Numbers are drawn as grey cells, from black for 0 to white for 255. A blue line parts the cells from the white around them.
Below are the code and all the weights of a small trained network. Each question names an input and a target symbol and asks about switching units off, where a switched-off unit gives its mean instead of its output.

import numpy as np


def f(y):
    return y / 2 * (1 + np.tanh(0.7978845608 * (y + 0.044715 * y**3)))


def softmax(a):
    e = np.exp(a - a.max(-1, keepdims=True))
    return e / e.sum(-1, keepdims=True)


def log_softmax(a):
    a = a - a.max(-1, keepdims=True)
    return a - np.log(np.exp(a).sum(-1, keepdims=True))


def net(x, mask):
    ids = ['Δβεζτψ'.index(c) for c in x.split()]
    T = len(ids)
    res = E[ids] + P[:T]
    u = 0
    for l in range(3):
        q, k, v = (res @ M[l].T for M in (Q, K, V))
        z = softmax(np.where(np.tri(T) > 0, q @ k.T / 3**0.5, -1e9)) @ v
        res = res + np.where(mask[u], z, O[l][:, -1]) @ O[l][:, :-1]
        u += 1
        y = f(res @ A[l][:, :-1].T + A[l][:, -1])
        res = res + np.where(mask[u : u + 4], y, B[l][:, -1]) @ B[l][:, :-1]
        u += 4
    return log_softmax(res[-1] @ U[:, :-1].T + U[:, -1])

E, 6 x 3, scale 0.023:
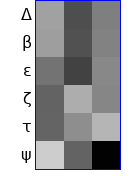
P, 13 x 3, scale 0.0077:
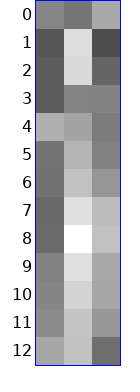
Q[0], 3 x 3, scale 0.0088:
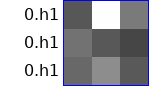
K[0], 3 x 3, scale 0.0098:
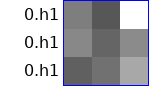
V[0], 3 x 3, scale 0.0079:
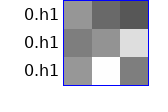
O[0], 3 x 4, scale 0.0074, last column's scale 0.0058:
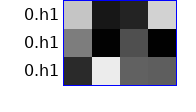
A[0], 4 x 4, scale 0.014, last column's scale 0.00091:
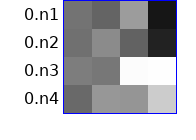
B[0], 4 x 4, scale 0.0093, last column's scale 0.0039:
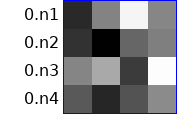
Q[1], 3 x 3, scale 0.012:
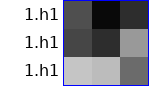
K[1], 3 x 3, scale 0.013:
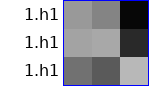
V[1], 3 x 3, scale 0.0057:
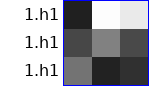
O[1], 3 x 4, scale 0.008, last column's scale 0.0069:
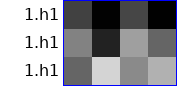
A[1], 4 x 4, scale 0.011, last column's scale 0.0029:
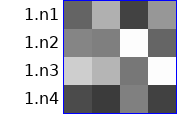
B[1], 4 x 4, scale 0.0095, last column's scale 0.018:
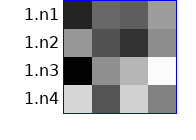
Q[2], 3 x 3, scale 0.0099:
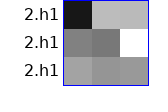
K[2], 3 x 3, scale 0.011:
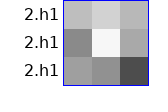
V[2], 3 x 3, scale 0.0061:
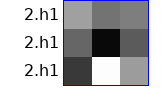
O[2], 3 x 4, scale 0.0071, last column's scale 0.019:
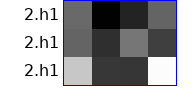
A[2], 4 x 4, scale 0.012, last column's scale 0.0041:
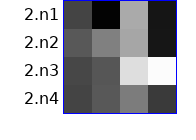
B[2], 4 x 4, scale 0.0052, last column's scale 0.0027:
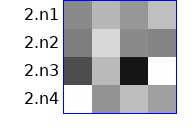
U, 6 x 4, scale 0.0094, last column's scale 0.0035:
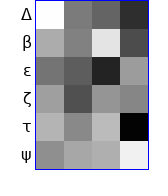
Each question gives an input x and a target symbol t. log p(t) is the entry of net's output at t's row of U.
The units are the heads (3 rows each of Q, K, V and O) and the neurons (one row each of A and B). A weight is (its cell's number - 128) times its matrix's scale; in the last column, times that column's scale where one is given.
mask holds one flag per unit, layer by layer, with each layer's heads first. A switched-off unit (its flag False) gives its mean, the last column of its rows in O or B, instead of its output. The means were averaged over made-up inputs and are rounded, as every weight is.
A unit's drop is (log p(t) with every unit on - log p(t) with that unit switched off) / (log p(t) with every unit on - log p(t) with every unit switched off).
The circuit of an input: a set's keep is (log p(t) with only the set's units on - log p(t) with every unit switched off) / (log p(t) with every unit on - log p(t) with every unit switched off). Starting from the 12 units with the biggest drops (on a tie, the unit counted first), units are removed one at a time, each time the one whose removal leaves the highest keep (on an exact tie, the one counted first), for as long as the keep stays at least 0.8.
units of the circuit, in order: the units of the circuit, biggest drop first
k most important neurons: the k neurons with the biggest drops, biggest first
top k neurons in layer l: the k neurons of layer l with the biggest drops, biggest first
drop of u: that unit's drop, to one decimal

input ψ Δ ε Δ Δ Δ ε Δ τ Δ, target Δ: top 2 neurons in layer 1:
[1.n3, 1.n2]
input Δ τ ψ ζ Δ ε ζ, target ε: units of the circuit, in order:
[1.h1]
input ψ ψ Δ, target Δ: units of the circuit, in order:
[1.h1, 2.h1, 1.n3, 0.h1]
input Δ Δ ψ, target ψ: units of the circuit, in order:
[1.h1, 1.n3, 0.n2]
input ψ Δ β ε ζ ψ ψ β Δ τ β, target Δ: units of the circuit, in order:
[1.h1, 2.h1, 1.n3, 0.n3]
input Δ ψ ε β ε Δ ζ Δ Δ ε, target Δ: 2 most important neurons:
[1.n3, 0.n1]
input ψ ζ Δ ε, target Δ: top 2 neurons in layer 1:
[1.n2, 1.n3]
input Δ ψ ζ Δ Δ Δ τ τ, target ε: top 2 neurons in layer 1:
[1.n3, 1.n1]
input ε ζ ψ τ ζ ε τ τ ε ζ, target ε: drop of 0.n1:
0.0
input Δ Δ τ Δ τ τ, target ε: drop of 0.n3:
0.2
